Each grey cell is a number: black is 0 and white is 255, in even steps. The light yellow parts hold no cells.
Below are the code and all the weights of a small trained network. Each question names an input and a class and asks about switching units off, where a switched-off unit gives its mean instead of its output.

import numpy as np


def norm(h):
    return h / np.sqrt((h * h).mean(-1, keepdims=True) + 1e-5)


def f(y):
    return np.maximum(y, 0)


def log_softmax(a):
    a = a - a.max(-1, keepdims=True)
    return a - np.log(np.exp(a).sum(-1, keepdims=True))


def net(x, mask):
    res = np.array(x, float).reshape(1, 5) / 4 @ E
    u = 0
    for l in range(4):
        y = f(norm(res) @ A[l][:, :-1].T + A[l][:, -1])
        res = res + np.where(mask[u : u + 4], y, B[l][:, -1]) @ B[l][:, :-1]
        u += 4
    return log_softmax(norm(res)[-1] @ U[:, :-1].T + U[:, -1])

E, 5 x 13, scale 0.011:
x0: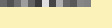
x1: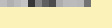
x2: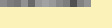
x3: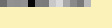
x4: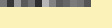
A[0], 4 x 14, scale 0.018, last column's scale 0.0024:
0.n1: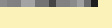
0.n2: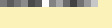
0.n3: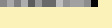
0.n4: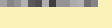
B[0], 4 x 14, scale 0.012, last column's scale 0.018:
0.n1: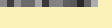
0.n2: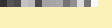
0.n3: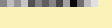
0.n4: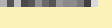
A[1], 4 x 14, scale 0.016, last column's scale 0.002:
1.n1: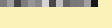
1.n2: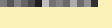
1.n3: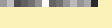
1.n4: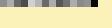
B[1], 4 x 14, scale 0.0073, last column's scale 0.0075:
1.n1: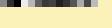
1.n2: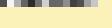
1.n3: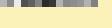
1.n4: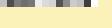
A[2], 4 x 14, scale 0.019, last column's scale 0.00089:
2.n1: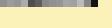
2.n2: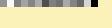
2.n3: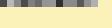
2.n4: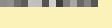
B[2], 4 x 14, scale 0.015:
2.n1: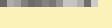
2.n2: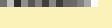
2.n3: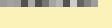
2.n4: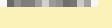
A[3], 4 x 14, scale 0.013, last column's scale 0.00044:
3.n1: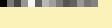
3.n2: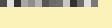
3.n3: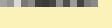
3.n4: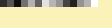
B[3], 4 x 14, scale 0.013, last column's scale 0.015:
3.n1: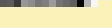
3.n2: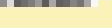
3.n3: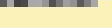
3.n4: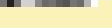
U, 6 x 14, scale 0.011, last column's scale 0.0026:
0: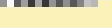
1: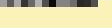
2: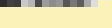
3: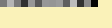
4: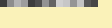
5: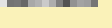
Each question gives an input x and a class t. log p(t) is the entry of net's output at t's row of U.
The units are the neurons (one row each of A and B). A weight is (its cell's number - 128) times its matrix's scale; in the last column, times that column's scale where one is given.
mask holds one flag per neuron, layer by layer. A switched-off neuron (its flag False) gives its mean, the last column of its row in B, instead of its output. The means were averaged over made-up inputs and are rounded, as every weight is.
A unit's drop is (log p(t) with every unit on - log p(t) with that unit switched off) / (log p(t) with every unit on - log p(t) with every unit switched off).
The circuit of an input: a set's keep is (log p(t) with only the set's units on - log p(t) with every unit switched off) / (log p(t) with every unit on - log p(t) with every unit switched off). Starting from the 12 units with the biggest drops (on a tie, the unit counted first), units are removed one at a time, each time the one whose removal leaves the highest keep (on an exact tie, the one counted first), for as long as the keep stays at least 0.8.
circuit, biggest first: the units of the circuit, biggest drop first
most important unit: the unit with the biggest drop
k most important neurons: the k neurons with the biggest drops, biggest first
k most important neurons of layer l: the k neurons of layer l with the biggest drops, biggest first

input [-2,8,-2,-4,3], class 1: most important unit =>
0.n4
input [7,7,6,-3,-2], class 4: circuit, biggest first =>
(0.n2, 0.n4)
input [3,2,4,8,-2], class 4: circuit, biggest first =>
(2.n1, 2.n2)
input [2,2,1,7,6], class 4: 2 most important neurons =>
(2.n1, 0.n4)
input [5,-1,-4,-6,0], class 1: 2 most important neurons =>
(0.n1, 0.n2)
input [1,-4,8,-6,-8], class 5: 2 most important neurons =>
(0.n2, 0.n3)
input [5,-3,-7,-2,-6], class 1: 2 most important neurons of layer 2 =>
(2.n2, 2.n4)
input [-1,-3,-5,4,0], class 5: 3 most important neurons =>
(0.n2, 0.n3, 0.n4)
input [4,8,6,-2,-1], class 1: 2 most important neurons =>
(0.n4, 0.n1)
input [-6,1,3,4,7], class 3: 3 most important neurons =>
(0.n3, 2.n3, 0.n2)
